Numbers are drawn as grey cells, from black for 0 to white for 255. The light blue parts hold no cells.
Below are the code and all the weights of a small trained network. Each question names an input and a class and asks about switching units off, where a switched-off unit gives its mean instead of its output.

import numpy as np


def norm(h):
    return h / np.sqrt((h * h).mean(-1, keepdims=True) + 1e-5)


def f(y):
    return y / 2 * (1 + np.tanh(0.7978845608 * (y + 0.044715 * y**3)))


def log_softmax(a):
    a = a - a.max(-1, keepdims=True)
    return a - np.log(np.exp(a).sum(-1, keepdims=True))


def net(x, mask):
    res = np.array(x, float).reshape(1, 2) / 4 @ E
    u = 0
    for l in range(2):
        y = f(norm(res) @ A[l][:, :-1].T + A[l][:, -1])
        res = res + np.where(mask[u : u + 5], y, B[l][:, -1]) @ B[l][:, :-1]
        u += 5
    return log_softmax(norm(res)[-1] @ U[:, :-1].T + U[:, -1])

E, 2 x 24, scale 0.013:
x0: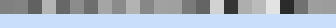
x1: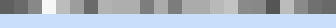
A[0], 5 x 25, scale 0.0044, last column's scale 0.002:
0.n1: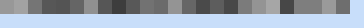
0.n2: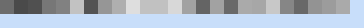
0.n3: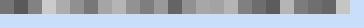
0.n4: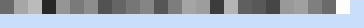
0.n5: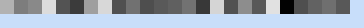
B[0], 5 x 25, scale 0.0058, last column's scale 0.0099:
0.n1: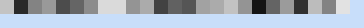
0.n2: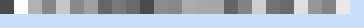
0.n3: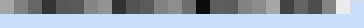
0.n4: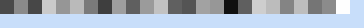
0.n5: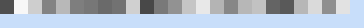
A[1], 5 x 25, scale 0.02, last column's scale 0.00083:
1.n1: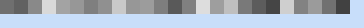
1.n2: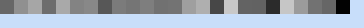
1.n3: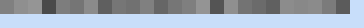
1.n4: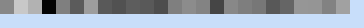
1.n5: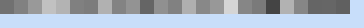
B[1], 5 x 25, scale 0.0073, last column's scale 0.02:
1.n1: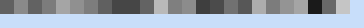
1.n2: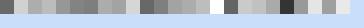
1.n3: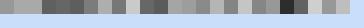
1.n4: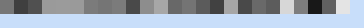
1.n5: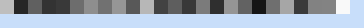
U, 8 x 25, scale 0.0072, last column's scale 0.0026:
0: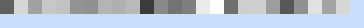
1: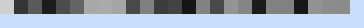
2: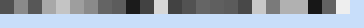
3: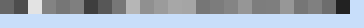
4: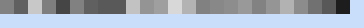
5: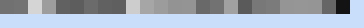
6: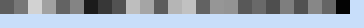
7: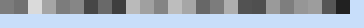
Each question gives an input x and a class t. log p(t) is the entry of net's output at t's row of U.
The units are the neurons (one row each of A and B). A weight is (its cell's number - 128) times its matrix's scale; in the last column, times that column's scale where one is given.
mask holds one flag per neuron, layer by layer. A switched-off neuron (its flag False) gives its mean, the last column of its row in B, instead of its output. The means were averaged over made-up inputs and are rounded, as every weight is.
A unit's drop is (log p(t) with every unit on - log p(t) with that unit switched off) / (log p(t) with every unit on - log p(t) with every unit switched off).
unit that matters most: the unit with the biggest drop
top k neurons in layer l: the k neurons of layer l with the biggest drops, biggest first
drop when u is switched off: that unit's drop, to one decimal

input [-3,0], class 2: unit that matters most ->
0.n4
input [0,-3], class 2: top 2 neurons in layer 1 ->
1.n1, 1.n5
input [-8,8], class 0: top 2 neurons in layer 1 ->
1.n2, 1.n4
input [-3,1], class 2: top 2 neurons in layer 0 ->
0.n4, 0.n5
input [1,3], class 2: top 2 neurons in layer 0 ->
0.n3, 0.n1
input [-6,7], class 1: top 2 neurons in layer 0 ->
0.n3, 0.n2
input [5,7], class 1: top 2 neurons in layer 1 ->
1.n5, 1.n2
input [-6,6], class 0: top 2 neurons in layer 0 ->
0.n1, 0.n3
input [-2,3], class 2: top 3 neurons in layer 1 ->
1.n2, 1.n5, 1.n3
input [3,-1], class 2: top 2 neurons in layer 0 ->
0.n5, 0.n4
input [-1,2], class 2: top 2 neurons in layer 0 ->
0.n3, 0.n1
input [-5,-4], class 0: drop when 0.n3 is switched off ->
1.2
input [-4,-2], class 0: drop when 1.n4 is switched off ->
0.1
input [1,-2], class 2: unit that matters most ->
1.n1
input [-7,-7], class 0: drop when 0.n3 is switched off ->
1.2
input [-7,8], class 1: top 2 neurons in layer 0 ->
0.n3, 0.n2
